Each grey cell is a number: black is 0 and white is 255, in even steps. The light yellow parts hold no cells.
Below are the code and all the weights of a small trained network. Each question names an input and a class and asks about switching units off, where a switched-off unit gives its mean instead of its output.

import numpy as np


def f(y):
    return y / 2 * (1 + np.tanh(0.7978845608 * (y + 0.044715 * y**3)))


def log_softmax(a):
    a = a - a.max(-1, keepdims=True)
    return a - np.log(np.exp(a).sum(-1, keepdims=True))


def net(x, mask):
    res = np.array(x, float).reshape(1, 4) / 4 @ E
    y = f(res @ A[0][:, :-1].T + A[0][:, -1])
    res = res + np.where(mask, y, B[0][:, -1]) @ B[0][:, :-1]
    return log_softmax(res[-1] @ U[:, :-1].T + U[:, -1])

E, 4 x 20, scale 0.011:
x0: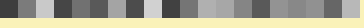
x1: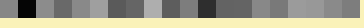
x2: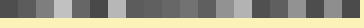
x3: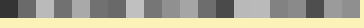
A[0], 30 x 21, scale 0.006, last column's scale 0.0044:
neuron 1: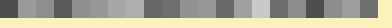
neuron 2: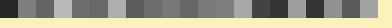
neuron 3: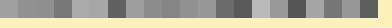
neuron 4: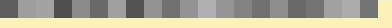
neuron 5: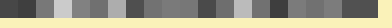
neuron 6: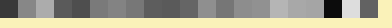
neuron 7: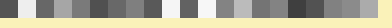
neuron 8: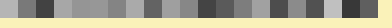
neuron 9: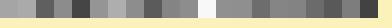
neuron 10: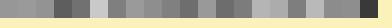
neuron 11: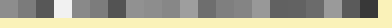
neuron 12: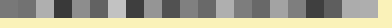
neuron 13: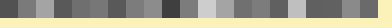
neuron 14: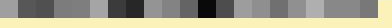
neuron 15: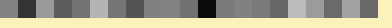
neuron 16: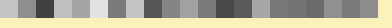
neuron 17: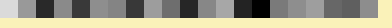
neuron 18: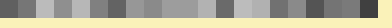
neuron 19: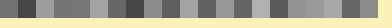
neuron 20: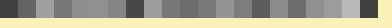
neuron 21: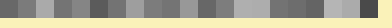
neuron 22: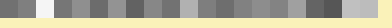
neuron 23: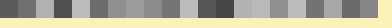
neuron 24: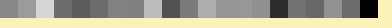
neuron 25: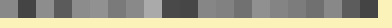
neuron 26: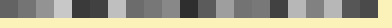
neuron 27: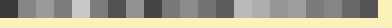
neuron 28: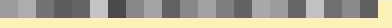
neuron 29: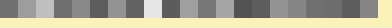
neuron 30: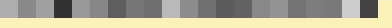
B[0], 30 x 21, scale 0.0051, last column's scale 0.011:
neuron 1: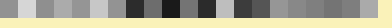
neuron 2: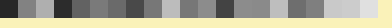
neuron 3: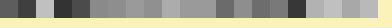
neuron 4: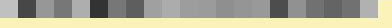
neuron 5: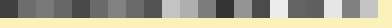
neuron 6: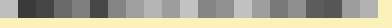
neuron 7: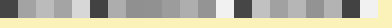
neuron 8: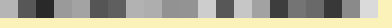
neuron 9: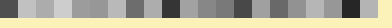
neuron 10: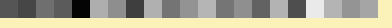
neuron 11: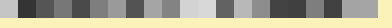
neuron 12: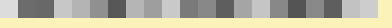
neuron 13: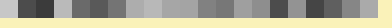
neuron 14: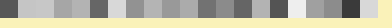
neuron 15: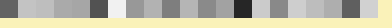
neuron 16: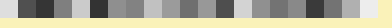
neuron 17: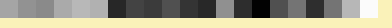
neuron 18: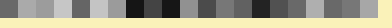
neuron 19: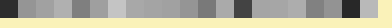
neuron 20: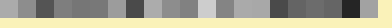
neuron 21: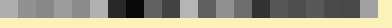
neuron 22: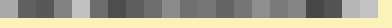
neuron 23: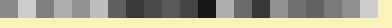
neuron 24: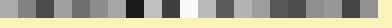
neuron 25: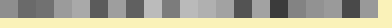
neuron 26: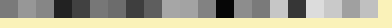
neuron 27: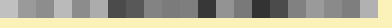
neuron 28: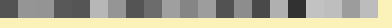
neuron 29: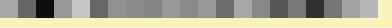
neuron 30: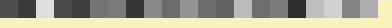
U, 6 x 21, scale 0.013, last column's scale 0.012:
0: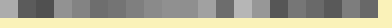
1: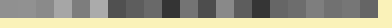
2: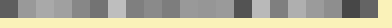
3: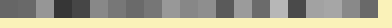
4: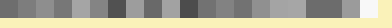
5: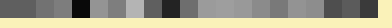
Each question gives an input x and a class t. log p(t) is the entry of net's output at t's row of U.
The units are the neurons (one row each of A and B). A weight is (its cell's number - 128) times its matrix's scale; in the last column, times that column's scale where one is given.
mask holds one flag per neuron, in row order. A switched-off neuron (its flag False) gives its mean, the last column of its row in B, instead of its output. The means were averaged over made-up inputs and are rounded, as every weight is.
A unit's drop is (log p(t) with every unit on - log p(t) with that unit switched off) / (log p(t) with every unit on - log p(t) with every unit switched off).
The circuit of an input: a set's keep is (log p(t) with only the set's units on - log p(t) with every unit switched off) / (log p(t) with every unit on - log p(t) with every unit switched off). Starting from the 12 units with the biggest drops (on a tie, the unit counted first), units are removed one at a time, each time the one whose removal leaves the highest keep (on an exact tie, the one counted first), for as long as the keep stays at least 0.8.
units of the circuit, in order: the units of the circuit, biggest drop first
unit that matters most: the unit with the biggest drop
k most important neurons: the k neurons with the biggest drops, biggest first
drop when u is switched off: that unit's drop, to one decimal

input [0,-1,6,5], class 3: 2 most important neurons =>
[neuron 2; neuron 17]
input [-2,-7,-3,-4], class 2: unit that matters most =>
neuron 7
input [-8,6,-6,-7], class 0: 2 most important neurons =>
[neuron 16; neuron 8]
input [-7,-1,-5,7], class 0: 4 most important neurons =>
[neuron 16; neuron 8; neuron 17; neuron 11]
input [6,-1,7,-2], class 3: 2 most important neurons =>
[neuron 2; neuron 26]
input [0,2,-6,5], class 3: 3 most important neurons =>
[neuron 17; neuron 3; neuron 30]
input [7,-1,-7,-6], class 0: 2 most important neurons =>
[neuron 29; neuron 6]
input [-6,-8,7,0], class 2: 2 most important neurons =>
[neuron 7; neuron 9]
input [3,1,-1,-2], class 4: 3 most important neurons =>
[neuron 8; neuron 16; neuron 11]
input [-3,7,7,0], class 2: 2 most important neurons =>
[neuron 14; neuron 15]
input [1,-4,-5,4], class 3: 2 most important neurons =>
[neuron 17; neuron 14]
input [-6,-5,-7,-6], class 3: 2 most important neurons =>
[neuron 28; neuron 3]
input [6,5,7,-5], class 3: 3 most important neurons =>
[neuron 26; neuron 2; neuron 5]
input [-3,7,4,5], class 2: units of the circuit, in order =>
[neuron 15]
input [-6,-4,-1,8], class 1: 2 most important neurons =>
[neuron 1; neuron 18]
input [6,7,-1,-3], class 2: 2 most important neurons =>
[neuron 15; neuron 19]
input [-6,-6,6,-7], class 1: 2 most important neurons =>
[neuron 17; neuron 9]
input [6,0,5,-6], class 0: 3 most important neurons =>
[neuron 12; neuron 29; neuron 23]
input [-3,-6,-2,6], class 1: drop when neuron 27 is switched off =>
0.2
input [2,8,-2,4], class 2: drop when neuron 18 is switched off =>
0.0
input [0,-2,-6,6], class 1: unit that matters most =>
neuron 1
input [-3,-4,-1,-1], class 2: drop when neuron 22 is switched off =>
0.2
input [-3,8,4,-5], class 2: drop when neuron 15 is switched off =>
0.1
